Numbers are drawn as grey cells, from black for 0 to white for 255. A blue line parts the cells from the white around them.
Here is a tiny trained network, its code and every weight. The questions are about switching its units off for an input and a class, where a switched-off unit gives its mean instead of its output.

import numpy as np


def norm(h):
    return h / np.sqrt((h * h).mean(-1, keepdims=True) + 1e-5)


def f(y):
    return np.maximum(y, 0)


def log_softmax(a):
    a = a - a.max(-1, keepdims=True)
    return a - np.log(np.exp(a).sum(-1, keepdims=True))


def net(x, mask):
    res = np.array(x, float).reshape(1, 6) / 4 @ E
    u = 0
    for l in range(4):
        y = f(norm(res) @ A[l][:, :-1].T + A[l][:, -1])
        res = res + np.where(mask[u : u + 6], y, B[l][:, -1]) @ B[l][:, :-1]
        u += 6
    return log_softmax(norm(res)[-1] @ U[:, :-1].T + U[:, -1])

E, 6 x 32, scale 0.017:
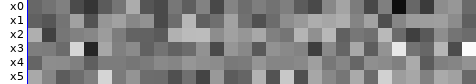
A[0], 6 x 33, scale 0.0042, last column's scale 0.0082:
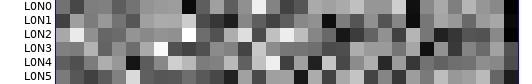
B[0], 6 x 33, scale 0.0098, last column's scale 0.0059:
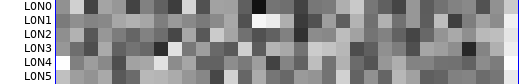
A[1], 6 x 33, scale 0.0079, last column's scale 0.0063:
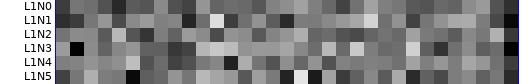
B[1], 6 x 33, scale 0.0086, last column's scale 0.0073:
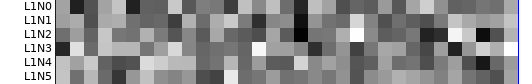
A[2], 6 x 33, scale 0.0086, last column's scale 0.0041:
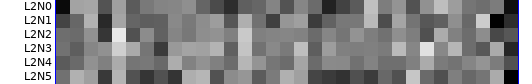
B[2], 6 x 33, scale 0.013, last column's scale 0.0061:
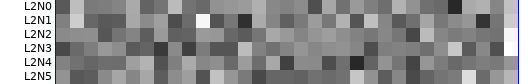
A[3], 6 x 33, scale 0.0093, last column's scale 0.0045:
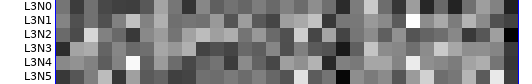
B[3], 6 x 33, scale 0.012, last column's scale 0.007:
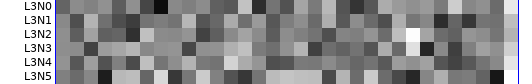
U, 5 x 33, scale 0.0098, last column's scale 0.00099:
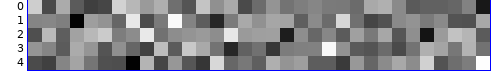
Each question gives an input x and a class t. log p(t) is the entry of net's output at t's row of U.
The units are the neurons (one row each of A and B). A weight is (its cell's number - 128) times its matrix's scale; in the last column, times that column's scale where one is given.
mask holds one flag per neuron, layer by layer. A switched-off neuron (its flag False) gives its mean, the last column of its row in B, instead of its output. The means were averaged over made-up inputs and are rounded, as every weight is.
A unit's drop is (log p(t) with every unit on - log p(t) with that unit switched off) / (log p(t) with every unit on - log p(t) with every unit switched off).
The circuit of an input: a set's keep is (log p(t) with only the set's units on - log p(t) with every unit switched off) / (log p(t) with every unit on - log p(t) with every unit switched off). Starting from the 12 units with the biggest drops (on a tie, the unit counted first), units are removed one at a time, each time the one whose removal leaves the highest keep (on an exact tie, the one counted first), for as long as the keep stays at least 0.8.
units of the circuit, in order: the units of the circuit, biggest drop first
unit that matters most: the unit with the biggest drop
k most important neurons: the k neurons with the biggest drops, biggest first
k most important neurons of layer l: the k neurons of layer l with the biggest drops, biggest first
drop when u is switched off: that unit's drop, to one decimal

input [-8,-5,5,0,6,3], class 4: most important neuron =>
[L2N3]
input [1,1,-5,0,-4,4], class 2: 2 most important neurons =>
[L0N1; L0N4]
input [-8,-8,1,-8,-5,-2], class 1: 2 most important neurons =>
[L2N1; L2N2]
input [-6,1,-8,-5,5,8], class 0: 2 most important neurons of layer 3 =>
[L3N4; L3N1]
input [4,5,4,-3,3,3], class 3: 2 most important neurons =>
[L1N1; L0N1]
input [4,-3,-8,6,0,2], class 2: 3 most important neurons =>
[L3N3; L2N0; L0N1]
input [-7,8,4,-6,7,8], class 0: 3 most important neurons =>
[L0N5; L3N1; L0N2]
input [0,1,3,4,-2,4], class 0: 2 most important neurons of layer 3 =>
[L3N4; L3N1]
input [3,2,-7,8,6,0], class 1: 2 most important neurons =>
[L3N5; L1N3]
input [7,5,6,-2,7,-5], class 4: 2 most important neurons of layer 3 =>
[L3N0; L3N3]
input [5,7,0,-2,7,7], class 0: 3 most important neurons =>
[L0N5; L3N1; L0N2]
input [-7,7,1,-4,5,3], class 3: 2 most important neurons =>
[L1N1; L0N3]
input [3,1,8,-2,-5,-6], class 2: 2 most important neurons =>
[L1N3; L0N5]
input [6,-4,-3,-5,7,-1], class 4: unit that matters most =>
L1N0
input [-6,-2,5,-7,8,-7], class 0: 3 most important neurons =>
[L1N5; L3N2; L3N5]
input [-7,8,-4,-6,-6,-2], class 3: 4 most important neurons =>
[L1N1; L0N3; L3N5; L0N0]
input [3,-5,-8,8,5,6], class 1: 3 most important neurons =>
[L3N5; L1N3; L0N4]
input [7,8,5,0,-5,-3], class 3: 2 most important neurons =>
[L1N1; L0N0]
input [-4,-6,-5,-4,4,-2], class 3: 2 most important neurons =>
[L1N3; L2N5]
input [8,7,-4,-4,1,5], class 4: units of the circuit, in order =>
[L3N0]
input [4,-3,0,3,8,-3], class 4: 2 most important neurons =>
[L3N0; L0N5]
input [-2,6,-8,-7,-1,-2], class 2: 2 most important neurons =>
[L2N0; L0N1]
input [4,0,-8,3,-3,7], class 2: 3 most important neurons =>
[L3N3; L0N4; L0N1]
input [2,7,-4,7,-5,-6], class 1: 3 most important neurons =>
[L3N5; L0N4; L0N2]
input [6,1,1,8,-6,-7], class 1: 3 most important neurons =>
[L3N5; L0N5; L3N4]
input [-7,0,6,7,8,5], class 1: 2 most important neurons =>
[L3N5; L0N3]
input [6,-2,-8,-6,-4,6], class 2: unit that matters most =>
L2N0
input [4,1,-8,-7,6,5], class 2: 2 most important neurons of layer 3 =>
[L3N5; L3N3]
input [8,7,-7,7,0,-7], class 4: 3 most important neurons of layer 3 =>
[L3N0; L3N4; L3N1]
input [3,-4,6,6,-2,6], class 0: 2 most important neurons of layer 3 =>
[L3N4; L3N1]
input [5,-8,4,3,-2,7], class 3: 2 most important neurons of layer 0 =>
[L0N2; L0N4]
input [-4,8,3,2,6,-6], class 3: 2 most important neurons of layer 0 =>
[L0N0; L0N5]
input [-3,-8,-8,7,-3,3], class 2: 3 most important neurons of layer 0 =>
[L0N1; L0N0; L0N2]
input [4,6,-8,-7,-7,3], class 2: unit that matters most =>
L2N0
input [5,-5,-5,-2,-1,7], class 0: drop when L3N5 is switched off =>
0.0
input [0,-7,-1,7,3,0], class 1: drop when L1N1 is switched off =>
0.3
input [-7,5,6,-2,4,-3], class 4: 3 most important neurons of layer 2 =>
[L2N3; L2N0; L2N4]
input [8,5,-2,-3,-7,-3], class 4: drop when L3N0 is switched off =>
0.1
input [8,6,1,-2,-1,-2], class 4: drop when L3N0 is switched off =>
0.4
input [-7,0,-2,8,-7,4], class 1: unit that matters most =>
L3N5
